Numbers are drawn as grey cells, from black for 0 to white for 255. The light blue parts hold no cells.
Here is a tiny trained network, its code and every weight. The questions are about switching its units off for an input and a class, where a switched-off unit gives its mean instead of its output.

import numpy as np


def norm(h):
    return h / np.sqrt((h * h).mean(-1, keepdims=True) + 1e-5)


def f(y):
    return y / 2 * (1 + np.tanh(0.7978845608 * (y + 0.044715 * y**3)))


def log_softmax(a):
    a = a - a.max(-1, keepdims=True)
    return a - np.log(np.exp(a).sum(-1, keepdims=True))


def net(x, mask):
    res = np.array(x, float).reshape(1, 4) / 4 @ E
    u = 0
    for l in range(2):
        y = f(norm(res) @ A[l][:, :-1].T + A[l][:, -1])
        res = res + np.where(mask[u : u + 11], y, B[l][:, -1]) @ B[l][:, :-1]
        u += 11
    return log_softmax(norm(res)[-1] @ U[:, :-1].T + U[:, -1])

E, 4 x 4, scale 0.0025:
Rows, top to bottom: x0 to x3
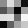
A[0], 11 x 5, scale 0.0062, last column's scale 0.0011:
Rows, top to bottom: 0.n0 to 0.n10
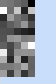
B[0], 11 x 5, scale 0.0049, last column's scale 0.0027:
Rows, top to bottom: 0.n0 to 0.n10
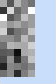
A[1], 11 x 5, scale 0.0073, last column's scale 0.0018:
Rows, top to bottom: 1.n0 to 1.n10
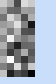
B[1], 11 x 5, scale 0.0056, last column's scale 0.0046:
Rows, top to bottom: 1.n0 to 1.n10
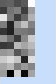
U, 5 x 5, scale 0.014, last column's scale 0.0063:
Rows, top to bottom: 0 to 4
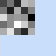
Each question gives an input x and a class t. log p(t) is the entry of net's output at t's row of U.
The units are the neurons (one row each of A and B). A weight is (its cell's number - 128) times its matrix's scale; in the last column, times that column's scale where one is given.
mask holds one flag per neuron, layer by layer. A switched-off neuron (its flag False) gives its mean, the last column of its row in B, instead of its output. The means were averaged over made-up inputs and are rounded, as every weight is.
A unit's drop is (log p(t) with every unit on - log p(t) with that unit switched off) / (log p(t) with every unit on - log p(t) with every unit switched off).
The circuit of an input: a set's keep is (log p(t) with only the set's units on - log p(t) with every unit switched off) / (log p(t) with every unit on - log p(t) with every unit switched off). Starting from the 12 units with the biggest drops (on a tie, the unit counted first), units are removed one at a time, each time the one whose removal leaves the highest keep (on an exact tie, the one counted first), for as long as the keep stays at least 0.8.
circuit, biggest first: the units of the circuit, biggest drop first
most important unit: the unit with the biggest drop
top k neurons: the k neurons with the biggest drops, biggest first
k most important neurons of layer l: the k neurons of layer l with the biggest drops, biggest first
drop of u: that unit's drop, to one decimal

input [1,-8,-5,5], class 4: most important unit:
0.n8
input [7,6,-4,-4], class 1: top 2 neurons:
[0.n4 1.n10]
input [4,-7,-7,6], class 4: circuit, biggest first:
[1.n6 1.n9]
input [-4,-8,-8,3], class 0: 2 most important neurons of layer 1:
[1.n8 1.n10]
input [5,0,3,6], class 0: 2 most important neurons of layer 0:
[0.n1 0.n2]
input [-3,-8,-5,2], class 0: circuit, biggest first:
[1.n8 0.n8 1.n10]
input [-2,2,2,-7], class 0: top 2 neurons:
[0.n7 1.n6]
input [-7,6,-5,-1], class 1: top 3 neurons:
[0.n1 0.n4 1.n10]
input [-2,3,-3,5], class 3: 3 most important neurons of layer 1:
[1.n5 1.n2 1.n0]
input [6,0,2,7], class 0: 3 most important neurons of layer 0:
[0.n2 0.n5 0.n1]
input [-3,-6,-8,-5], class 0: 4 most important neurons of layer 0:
[0.n8 0.n1 0.n10 0.n7]
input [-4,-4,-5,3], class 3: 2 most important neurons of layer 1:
[1.n0 1.n5]
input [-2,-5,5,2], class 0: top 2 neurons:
[1.n8 0.n7]
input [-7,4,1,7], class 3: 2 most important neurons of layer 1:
[1.n5 1.n2]
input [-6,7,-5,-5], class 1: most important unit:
1.n10
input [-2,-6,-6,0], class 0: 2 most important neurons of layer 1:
[1.n8 1.n10]
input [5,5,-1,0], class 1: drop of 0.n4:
0.0
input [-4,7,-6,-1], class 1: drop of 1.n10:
0.2
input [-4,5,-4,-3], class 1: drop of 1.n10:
0.2
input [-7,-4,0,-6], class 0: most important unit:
0.n7
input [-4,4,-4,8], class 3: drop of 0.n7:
0.2
